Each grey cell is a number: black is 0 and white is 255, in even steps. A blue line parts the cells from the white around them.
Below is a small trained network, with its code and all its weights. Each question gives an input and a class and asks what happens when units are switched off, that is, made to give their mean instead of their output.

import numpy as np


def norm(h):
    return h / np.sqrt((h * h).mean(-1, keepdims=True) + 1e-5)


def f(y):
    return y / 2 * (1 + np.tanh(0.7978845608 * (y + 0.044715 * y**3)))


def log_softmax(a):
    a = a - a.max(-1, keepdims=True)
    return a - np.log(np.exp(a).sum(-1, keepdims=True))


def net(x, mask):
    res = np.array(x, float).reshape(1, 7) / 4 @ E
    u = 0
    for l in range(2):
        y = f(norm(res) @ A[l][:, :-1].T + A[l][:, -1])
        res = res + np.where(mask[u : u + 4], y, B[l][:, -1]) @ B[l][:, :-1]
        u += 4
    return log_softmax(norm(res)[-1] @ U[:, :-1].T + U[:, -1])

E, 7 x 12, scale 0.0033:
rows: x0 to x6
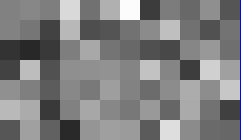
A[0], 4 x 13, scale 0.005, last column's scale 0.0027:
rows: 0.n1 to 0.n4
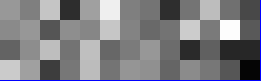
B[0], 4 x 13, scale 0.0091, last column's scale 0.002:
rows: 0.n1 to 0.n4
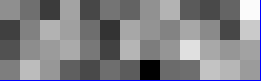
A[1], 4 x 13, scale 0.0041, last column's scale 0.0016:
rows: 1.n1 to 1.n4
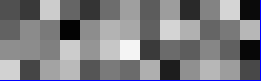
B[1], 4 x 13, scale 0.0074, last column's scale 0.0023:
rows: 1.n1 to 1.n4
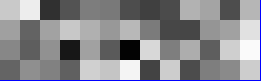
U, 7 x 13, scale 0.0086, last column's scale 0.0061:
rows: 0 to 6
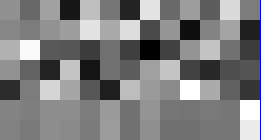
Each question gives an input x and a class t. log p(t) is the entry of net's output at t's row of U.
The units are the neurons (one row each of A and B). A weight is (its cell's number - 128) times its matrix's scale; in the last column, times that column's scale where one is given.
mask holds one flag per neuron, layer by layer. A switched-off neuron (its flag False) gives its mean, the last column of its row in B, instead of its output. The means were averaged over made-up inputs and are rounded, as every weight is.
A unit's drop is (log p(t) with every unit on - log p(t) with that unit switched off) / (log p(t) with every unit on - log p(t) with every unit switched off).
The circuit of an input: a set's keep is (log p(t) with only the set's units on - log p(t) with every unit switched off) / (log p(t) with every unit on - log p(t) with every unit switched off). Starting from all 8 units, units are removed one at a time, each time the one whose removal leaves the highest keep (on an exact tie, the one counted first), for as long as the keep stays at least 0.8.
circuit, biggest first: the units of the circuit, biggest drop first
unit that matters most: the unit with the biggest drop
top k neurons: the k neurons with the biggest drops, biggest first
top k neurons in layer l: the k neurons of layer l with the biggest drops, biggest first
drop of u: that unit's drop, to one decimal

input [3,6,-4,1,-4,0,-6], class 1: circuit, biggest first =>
(1.n4; 0.n1)
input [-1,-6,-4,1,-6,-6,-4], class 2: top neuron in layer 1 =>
(1.n1)
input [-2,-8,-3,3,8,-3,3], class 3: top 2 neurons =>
(0.n1; 0.n3)
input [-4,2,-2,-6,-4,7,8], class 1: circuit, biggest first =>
(1.n2; 1.n3)
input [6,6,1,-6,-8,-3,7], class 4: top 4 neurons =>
(0.n3; 0.n1; 1.n4; 1.n3)
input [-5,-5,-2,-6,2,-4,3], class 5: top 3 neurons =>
(1.n3; 1.n2; 0.n4)
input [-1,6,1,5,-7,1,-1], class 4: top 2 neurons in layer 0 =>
(0.n3; 0.n1)
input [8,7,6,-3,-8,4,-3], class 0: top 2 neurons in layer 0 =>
(0.n1; 0.n2)
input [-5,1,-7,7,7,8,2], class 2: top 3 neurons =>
(0.n4; 1.n3; 0.n3)
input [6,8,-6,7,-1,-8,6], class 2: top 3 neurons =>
(1.n1; 0.n1; 1.n4)
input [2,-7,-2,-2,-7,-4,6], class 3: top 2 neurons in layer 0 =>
(0.n1; 0.n2)
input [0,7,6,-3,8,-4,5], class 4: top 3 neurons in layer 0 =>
(0.n2; 0.n1; 0.n4)
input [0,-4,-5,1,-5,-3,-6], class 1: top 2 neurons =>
(1.n4; 0.n2)
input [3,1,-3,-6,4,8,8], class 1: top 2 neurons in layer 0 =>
(0.n1; 0.n3)
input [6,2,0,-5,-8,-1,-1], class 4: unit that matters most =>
0.n3
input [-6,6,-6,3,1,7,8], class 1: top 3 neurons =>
(1.n2; 1.n3; 0.n1)
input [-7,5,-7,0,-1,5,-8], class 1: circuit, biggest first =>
(1.n4; 1.n3; 0.n1)
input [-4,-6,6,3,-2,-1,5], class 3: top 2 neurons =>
(0.n1; 1.n3)
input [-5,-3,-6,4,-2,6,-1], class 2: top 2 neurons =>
(0.n4; 1.n3)
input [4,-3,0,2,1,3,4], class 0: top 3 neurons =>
(1.n3; 1.n4; 1.n1)
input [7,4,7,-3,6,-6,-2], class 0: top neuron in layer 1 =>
(1.n3)
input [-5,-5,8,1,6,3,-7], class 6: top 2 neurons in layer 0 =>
(0.n1; 0.n2)
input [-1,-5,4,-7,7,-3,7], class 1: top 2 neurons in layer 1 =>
(1.n2; 1.n3)
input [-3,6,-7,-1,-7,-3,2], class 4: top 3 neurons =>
(0.n3; 0.n1; 1.n3)
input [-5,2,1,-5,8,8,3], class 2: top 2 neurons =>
(0.n4; 1.n3)
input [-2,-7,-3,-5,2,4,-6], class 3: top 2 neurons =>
(0.n1; 1.n2)
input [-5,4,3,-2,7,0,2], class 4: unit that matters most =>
0.n2
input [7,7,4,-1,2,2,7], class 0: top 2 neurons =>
(1.n3; 0.n1)
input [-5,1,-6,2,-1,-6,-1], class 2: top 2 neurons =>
(1.n1; 1.n3)
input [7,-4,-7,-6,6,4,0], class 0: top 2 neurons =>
(1.n3; 0.n3)
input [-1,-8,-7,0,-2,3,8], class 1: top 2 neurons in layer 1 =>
(1.n2; 1.n3)
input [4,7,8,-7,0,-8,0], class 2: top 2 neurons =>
(1.n1; 0.n1)
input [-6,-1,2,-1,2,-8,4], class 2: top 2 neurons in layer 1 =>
(1.n1; 1.n3)
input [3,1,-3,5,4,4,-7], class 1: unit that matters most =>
1.n4
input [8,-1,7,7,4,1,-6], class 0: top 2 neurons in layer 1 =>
(1.n3; 1.n2)
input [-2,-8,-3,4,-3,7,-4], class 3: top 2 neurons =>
(0.n1; 1.n1)
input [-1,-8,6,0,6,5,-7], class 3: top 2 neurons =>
(0.n1; 1.n2)
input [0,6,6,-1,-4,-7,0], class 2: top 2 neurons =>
(1.n1; 0.n1)
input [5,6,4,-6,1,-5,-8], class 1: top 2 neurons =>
(1.n4; 0.n1)
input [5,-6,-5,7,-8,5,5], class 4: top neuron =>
(0.n3)
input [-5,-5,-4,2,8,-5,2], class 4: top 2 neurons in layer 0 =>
(0.n2; 0.n4)
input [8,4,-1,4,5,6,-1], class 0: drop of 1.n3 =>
1.1
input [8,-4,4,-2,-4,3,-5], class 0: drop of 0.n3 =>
0.0
